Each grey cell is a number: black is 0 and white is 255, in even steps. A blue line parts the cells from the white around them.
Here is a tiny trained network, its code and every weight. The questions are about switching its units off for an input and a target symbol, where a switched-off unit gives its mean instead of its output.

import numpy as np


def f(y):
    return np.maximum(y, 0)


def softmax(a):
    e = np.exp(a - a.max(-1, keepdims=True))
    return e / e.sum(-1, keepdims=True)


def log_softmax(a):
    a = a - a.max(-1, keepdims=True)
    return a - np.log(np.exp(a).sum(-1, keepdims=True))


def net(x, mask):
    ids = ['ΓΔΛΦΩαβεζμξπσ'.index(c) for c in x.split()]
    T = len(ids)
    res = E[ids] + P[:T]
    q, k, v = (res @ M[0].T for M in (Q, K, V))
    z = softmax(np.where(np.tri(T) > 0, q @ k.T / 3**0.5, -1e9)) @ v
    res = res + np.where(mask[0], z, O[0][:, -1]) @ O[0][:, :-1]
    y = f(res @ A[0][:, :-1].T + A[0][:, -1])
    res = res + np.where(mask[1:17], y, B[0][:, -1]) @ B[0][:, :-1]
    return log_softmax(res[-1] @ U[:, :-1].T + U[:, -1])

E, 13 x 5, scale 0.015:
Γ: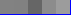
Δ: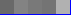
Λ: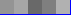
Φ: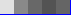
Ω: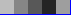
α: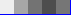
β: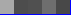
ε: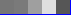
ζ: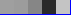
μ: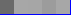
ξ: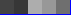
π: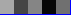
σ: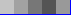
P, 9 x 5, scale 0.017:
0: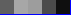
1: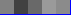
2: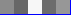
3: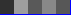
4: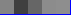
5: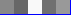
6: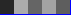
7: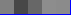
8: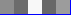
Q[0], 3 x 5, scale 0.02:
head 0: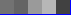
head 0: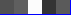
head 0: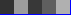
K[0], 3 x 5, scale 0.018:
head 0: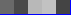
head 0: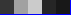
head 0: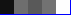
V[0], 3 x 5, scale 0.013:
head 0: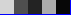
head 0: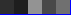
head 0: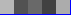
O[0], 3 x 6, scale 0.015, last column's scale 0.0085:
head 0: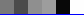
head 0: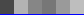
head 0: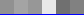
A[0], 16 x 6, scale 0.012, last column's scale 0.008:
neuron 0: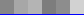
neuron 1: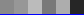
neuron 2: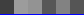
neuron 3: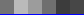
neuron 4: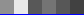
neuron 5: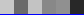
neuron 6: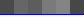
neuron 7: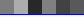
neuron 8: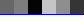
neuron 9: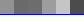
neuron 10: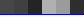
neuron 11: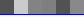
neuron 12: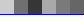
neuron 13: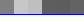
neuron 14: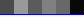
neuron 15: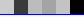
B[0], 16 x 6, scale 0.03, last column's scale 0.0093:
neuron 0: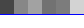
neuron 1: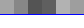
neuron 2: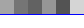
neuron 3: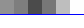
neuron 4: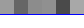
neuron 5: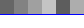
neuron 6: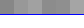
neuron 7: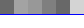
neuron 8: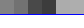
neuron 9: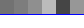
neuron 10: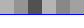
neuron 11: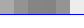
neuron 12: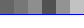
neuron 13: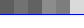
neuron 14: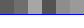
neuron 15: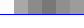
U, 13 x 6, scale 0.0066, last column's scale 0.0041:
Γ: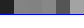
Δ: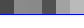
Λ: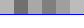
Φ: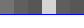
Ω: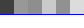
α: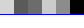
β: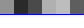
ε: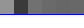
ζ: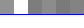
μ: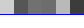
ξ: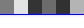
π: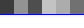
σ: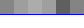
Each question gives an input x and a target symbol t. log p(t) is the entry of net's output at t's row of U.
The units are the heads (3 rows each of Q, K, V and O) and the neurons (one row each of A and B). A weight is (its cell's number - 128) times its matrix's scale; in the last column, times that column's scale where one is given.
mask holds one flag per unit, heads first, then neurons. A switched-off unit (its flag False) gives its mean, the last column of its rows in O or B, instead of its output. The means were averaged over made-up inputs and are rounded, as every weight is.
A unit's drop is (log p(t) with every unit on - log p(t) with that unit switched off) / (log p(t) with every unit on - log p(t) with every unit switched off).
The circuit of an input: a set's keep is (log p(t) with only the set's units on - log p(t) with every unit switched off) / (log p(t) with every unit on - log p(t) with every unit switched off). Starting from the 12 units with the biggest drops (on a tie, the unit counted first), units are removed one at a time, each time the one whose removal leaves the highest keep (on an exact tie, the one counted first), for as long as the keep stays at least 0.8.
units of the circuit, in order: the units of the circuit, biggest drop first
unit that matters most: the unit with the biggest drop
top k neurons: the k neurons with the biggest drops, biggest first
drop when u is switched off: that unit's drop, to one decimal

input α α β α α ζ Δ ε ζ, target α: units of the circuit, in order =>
head 0; neuron 15
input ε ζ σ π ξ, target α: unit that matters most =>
neuron 10
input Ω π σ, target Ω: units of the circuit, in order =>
neuron 5; neuron 0; head 0
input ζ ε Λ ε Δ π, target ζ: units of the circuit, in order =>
head 0; neuron 15; neuron 0
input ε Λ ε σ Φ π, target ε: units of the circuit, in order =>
head 0; neuron 2
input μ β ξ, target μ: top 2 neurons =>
neuron 1; neuron 15
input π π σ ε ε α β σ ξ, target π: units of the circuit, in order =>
head 0; neuron 13; neuron 3
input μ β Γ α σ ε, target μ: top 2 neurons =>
neuron 1; neuron 15
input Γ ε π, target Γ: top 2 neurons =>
neuron 3; neuron 11
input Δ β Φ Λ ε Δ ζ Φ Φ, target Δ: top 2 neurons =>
neuron 0; neuron 1
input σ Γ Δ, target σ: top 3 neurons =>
neuron 3; neuron 15; neuron 5
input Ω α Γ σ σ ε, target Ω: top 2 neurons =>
neuron 0; neuron 5
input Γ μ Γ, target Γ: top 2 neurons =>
neuron 3; neuron 11
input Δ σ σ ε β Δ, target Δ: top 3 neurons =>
neuron 0; neuron 1; neuron 10
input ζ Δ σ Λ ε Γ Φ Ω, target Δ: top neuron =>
neuron 12
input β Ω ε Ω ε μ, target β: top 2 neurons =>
neuron 3; neuron 7
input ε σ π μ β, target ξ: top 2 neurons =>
neuron 7; neuron 10
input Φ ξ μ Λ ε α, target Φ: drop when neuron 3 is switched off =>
0.0
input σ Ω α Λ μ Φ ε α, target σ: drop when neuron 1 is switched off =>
0.1
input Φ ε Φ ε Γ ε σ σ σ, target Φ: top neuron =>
neuron 5
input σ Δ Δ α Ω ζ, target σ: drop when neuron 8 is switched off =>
0.2
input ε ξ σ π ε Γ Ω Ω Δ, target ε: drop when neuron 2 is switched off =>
0.2
